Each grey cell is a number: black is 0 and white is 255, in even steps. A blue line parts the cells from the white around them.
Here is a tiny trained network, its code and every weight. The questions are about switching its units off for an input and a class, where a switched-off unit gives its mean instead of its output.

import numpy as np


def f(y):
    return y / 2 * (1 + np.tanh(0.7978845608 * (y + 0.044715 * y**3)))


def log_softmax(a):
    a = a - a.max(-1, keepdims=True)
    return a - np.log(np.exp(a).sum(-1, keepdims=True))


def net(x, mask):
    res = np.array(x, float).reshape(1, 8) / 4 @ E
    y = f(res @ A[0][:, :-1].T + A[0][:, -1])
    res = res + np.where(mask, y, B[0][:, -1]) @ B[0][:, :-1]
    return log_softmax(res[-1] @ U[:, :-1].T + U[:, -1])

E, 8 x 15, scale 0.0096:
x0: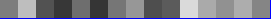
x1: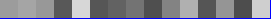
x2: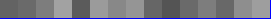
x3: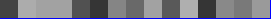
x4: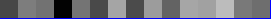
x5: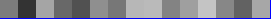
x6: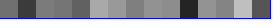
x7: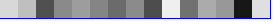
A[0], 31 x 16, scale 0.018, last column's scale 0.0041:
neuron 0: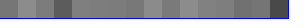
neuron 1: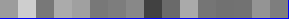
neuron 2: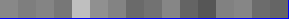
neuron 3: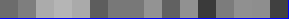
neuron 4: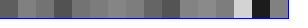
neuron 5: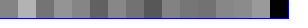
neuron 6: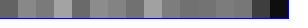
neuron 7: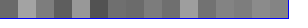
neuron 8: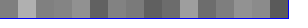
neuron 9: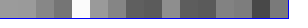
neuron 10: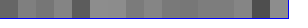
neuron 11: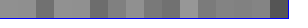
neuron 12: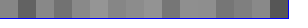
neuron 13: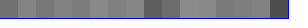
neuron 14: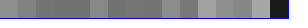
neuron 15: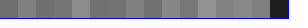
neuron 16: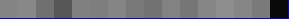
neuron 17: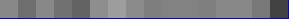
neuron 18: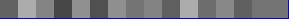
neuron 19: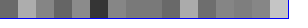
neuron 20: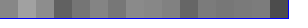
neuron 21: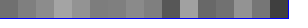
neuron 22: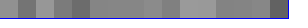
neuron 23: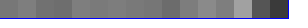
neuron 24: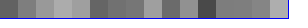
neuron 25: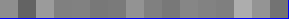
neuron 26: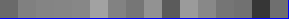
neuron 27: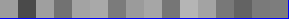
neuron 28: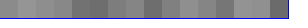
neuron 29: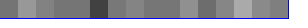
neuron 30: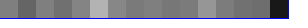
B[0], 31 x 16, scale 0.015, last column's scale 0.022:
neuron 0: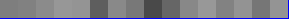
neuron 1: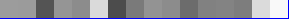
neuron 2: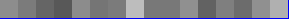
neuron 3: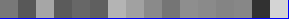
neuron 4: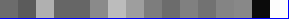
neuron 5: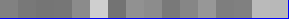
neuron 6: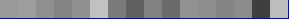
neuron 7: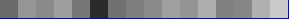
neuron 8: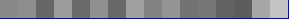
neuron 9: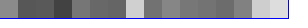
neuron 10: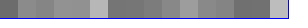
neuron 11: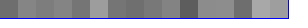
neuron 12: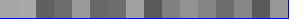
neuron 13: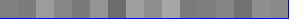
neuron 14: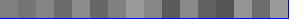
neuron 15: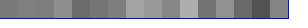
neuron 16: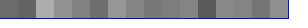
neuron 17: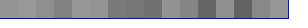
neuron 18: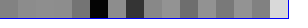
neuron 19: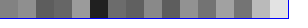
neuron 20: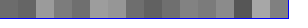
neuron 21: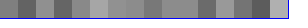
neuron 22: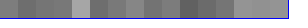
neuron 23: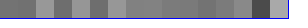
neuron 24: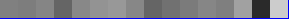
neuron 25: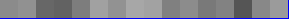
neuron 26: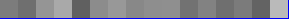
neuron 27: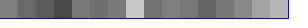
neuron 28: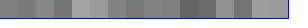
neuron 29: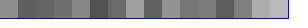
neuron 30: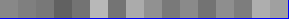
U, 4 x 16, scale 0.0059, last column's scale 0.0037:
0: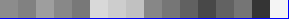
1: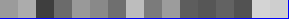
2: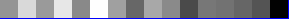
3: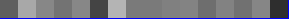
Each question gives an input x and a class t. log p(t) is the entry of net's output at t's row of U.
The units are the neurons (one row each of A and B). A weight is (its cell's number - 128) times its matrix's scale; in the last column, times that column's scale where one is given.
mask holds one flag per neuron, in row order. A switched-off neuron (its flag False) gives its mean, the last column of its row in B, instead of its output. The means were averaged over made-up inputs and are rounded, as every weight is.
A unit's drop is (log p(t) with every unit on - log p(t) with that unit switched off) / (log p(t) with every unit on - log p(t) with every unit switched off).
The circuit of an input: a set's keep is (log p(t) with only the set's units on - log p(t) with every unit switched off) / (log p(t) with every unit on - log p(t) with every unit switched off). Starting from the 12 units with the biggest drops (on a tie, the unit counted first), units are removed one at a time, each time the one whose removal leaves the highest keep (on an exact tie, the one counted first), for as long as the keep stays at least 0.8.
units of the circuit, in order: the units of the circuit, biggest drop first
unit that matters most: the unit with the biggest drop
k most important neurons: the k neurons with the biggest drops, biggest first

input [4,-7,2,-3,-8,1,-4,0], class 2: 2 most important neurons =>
[neuron 9; neuron 19]
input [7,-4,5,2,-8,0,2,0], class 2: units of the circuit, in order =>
[neuron 9; neuron 3; neuron 27]
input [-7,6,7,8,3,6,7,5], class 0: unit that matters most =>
neuron 19
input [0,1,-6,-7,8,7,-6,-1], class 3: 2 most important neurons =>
[neuron 1; neuron 18]
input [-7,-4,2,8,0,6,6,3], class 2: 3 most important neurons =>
[neuron 4; neuron 9; neuron 3]
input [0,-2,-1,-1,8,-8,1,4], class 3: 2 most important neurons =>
[neuron 1; neuron 18]
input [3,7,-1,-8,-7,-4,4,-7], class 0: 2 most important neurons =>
[neuron 4; neuron 19]
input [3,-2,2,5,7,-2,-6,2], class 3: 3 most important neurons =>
[neuron 18; neuron 9; neuron 7]
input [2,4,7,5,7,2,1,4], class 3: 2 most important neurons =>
[neuron 18; neuron 9]
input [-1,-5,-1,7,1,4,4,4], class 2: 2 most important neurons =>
[neuron 4; neuron 9]
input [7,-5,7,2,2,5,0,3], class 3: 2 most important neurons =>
[neuron 1; neuron 9]
